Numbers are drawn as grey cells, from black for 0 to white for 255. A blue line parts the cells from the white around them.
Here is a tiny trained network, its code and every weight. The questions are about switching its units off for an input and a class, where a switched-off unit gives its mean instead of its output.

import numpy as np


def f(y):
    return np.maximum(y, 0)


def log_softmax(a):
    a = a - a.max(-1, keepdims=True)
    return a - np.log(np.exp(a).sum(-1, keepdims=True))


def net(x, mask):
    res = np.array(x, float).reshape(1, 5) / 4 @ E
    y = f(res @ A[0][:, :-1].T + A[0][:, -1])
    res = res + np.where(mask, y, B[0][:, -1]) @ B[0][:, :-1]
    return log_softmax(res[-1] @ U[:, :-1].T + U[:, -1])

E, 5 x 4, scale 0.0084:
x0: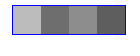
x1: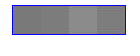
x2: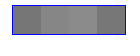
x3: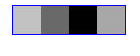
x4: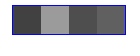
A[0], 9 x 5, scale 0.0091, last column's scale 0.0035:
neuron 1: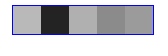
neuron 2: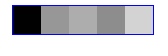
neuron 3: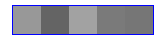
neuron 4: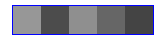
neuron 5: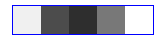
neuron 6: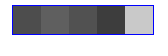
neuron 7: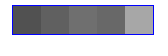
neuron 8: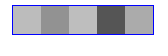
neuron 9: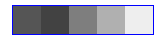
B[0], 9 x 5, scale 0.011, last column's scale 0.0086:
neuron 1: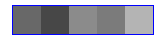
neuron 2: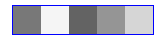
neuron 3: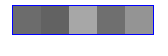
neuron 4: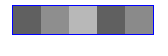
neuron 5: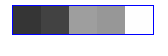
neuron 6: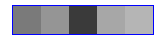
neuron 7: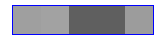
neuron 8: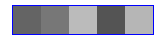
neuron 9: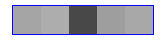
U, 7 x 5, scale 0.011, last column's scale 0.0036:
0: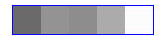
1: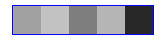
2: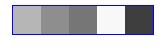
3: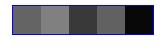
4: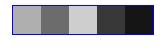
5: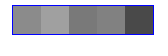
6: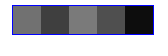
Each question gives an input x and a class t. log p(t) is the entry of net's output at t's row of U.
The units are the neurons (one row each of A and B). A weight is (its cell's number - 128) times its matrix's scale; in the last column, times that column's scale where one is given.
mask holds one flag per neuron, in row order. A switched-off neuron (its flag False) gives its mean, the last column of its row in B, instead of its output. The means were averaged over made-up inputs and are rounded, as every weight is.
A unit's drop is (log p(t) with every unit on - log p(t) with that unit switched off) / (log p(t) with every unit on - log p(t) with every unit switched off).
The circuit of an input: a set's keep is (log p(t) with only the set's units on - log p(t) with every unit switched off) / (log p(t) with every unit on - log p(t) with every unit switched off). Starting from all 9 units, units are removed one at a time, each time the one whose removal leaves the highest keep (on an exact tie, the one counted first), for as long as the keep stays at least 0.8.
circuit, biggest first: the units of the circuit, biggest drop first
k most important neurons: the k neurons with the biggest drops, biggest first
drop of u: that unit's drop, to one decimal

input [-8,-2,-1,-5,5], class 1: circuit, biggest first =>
[neuron 2; neuron 5]
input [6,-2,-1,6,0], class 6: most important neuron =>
[neuron 5]
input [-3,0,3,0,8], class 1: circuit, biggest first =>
[neuron 2; neuron 5; neuron 1]
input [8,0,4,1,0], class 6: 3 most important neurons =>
[neuron 2; neuron 5; neuron 1]
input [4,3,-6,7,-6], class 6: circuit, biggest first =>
[neuron 5; neuron 2]
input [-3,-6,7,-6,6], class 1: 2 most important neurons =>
[neuron 2; neuron 5]
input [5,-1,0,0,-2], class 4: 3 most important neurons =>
[neuron 6; neuron 2; neuron 8]
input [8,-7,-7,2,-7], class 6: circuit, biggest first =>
[neuron 5; neuron 1]
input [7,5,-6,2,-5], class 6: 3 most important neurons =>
[neuron 5; neuron 1; neuron 2]
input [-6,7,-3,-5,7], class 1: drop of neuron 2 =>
0.4
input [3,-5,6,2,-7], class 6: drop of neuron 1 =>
0.2
